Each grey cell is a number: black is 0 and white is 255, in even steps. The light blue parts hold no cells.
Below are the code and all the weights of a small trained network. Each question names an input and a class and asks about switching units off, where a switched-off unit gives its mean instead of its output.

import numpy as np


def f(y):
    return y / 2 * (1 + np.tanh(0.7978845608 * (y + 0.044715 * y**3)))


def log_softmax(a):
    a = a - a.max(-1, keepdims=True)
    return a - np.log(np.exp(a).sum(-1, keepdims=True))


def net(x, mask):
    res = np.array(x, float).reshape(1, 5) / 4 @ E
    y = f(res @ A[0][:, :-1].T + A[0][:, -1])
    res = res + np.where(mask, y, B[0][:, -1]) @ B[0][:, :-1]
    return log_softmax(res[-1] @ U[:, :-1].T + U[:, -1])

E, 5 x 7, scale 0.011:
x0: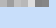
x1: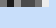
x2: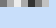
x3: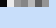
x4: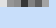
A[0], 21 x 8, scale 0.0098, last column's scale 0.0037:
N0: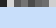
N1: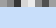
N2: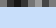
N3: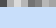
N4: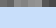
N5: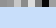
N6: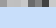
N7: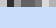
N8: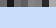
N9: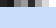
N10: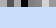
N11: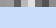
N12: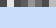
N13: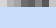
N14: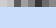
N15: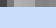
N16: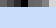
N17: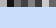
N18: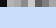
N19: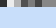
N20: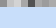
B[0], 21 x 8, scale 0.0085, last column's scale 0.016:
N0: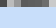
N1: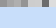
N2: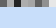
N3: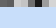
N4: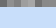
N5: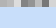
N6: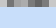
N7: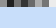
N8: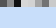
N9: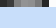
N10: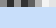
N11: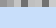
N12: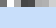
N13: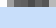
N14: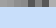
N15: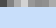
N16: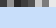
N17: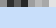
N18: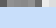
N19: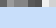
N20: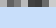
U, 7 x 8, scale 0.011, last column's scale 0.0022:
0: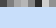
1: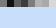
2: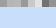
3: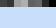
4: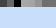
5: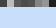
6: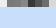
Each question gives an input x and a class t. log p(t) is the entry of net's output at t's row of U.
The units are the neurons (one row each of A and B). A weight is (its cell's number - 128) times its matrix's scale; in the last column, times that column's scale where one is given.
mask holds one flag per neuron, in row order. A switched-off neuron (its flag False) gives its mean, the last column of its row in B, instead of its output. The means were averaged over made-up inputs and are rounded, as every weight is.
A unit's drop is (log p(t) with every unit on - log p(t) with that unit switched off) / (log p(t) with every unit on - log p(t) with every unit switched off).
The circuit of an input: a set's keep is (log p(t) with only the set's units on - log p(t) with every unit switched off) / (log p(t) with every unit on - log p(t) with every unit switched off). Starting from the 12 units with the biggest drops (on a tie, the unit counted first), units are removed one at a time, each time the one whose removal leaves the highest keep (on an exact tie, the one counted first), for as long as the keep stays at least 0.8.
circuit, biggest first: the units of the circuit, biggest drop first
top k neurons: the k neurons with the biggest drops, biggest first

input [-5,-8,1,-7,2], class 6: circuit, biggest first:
(N13)
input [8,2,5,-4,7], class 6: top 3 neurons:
(N13, N20, N16)
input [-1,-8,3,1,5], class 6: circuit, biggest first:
(N13, N20)
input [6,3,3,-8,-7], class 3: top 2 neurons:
(N10, N9)
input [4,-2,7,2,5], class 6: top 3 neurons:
(N13, N20, N6)
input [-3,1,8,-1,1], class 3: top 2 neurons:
(N9, N18)
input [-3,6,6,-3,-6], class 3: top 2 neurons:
(N9, N3)
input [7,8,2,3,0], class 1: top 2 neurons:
(N7, N10)
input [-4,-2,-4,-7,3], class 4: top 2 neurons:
(N2, N8)
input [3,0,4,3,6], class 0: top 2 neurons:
(N3, N19)
